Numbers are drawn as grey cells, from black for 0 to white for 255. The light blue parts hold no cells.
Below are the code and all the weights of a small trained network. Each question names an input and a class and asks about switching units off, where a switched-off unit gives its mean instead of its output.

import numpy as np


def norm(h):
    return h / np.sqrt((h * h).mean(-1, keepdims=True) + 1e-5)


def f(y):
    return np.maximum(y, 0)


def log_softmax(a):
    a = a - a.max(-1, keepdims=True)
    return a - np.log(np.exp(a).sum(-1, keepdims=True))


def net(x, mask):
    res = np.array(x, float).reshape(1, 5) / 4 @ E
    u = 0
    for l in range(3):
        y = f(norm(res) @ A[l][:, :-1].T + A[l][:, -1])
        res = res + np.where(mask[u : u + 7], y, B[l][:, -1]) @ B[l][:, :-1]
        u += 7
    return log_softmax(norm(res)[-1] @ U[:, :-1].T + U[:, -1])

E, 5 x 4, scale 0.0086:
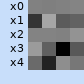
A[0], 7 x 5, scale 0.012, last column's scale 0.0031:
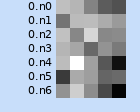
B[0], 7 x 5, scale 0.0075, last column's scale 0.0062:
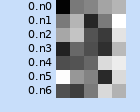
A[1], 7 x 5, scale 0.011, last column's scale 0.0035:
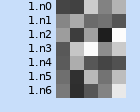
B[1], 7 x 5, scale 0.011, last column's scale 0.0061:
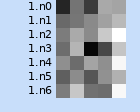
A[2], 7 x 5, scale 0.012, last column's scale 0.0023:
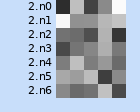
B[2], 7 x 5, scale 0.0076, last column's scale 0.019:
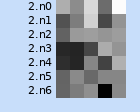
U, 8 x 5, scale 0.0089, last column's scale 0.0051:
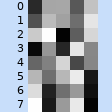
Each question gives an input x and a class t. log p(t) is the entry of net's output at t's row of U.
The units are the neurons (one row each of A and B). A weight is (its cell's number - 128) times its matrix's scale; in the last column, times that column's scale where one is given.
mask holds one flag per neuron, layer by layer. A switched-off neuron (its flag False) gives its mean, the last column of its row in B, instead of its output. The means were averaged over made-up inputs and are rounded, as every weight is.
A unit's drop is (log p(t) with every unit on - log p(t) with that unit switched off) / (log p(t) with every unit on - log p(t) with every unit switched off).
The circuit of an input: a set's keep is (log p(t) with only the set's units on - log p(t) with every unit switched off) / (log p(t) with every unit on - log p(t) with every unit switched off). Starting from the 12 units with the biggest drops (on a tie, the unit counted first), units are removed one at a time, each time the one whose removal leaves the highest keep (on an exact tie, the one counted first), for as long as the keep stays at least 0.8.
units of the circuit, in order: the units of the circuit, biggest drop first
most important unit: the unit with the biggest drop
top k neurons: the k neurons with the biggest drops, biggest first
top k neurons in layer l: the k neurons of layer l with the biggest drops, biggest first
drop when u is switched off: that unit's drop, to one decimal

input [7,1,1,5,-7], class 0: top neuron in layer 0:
(0.n1)
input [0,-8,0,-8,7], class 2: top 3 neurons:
(1.n3 0.n2 0.n4)
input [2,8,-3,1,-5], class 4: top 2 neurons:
(0.n5 2.n0)
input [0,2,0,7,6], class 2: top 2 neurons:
(1.n6 0.n0)
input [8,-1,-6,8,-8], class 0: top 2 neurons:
(0.n0 0.n5)
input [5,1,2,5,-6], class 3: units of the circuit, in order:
(0.n5 0.n2)
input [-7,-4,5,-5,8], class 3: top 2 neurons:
(1.n0 0.n5)
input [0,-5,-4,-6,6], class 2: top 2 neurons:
(1.n3 0.n2)
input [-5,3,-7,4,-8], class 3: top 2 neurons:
(0.n4 0.n6)
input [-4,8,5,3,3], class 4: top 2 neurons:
(1.n3 0.n1)
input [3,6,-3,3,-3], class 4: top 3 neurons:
(1.n3 0.n1 1.n4)
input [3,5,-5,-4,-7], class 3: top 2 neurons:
(0.n4 0.n6)
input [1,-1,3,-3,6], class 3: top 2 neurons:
(0.n5 1.n0)
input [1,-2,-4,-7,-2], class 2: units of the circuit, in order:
(1.n3)
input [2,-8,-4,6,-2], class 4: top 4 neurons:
(1.n3 0.n1 0.n4 1.n2)
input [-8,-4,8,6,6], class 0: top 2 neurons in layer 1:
(1.n2 1.n3)
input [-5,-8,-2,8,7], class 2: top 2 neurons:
(1.n6 2.n4)
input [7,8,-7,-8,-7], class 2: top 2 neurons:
(1.n3 0.n5)
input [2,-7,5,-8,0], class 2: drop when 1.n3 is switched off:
0.7
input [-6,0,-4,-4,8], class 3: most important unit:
1.n0
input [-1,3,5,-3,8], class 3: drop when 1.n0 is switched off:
0.3
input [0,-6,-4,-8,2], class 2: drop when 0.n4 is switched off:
0.0
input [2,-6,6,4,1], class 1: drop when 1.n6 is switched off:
0.1
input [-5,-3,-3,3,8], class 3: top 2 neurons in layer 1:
(1.n0 1.n5)
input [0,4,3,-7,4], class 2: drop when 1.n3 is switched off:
0.7
